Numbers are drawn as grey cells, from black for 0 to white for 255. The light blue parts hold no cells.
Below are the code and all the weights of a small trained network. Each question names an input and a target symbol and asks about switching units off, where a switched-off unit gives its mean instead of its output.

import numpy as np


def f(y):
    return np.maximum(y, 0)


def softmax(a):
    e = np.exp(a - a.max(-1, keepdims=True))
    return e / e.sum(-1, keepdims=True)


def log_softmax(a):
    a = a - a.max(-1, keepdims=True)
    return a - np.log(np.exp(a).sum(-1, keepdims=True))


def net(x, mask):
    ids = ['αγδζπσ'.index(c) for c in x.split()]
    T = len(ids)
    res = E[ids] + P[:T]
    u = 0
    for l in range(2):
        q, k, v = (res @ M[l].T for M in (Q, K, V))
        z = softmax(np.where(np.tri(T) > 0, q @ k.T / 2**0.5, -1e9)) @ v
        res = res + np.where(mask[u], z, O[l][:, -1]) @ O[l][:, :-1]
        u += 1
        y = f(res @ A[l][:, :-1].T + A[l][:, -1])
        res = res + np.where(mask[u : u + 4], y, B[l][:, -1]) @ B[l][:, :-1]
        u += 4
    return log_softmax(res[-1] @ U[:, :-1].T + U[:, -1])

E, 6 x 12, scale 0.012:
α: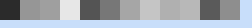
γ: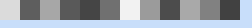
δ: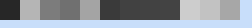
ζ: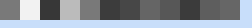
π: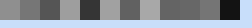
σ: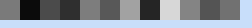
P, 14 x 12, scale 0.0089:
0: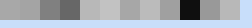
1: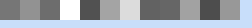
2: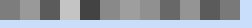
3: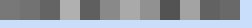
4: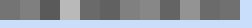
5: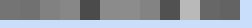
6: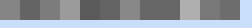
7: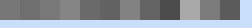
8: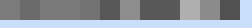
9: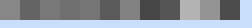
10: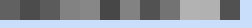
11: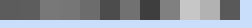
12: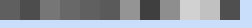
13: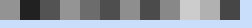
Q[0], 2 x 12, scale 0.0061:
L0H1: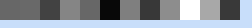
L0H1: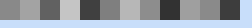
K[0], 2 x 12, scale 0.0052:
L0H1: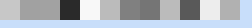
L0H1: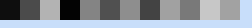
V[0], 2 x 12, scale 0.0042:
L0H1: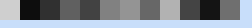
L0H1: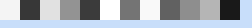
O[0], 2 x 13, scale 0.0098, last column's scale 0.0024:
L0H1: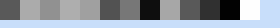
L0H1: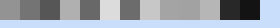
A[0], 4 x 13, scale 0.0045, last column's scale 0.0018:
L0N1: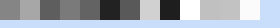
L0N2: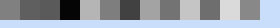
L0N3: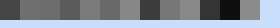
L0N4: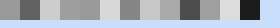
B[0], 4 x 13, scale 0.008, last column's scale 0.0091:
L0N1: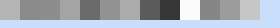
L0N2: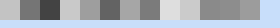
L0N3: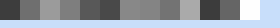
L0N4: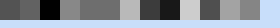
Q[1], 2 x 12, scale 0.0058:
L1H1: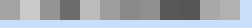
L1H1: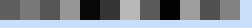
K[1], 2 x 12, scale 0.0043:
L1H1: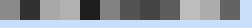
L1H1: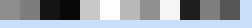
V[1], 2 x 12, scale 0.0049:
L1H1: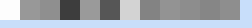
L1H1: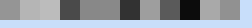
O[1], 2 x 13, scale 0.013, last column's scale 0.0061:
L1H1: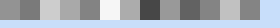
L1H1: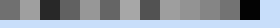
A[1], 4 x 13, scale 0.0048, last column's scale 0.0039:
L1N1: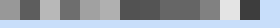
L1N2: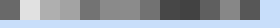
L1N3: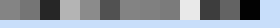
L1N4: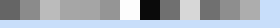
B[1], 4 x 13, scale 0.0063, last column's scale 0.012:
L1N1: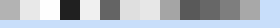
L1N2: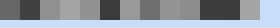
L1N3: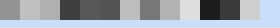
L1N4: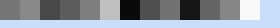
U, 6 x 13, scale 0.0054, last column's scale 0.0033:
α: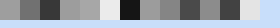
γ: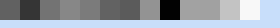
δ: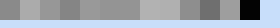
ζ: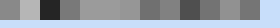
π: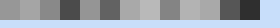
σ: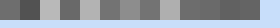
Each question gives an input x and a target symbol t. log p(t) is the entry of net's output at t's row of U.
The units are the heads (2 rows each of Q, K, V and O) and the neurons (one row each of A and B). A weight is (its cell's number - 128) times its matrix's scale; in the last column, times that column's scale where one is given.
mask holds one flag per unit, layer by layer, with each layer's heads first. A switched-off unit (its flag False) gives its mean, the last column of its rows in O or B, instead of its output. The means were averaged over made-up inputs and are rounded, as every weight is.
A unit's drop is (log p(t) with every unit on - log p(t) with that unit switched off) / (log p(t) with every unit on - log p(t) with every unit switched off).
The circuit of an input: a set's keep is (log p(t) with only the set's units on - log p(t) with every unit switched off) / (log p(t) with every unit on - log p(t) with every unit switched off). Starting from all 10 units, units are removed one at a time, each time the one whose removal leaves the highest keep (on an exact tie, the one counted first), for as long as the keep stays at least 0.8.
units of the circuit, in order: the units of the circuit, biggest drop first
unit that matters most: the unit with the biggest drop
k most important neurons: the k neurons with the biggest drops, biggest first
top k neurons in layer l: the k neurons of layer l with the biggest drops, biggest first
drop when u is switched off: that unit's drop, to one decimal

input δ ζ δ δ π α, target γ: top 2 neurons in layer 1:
L1N3; L1N4
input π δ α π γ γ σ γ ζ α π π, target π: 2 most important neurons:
L1N4; L1N3
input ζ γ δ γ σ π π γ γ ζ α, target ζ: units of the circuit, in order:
L1H1; L0N3; L1N4; L0H1
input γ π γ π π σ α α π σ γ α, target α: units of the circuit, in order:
L1H1; L0N3; L1N4
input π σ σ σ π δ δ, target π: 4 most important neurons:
L1N3; L0N1; L0N2; L0N3
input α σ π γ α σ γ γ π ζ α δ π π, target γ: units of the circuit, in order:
L0H1; L1H1
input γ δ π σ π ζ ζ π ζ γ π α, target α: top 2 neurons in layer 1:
L1N3; L1N1
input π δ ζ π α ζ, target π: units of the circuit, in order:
L1H1; L0N1; L0H1; L1N3
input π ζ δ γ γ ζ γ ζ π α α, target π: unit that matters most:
L1H1
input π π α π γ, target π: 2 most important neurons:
L1N4; L1N3
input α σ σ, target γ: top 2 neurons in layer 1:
L1N3; L1N1
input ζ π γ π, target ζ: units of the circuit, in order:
L1H1; L0N3
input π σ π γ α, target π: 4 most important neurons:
L1N3; L1N4; L0N1; L0N2
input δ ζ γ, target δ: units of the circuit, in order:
L1N1; L1H1; L0H1; L0N2
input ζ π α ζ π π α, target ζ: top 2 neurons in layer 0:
L0N3; L0N1
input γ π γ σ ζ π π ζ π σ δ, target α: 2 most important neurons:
L0N3; L1N4
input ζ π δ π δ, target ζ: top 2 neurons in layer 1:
L1N4; L1N3
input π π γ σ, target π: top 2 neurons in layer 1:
L1N4; L1N3
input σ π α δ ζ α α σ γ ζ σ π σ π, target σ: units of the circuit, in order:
L0H1; L0N3
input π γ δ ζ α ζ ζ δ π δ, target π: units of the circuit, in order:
L1H1; L1N3; L0N1
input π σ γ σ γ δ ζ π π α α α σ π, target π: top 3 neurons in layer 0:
L0N1; L0N3; L0N2
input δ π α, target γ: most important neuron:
L0N1
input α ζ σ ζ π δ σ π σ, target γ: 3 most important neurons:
L0N4; L1N3; L1N1
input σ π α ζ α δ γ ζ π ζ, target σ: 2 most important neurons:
L1N2; L0N3
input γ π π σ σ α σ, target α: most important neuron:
L0N3
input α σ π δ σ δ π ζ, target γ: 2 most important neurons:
L1N3; L0N1
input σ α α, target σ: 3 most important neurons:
L1N2; L0N3; L0N1
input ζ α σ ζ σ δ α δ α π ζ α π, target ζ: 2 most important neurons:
L0N3; L0N1
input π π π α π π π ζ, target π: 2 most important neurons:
L1N4; L1N3
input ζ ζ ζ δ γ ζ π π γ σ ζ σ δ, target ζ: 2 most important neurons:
L0N3; L1N4
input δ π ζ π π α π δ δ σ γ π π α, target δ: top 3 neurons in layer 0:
L0N2; L0N1; L0N3
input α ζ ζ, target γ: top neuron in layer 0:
L0N4
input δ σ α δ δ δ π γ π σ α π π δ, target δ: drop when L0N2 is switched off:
0.6
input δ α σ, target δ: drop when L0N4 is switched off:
0.0
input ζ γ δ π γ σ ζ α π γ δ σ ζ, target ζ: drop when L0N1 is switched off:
0.1
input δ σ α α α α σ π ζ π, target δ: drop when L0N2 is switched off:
0.3
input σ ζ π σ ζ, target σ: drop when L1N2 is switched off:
0.2
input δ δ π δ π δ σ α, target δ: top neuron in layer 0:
L0N2
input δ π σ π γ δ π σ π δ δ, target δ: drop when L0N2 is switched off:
0.7
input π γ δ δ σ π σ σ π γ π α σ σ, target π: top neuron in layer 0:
L0N3
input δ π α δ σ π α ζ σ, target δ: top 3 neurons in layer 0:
L0N2; L0N1; L0N3
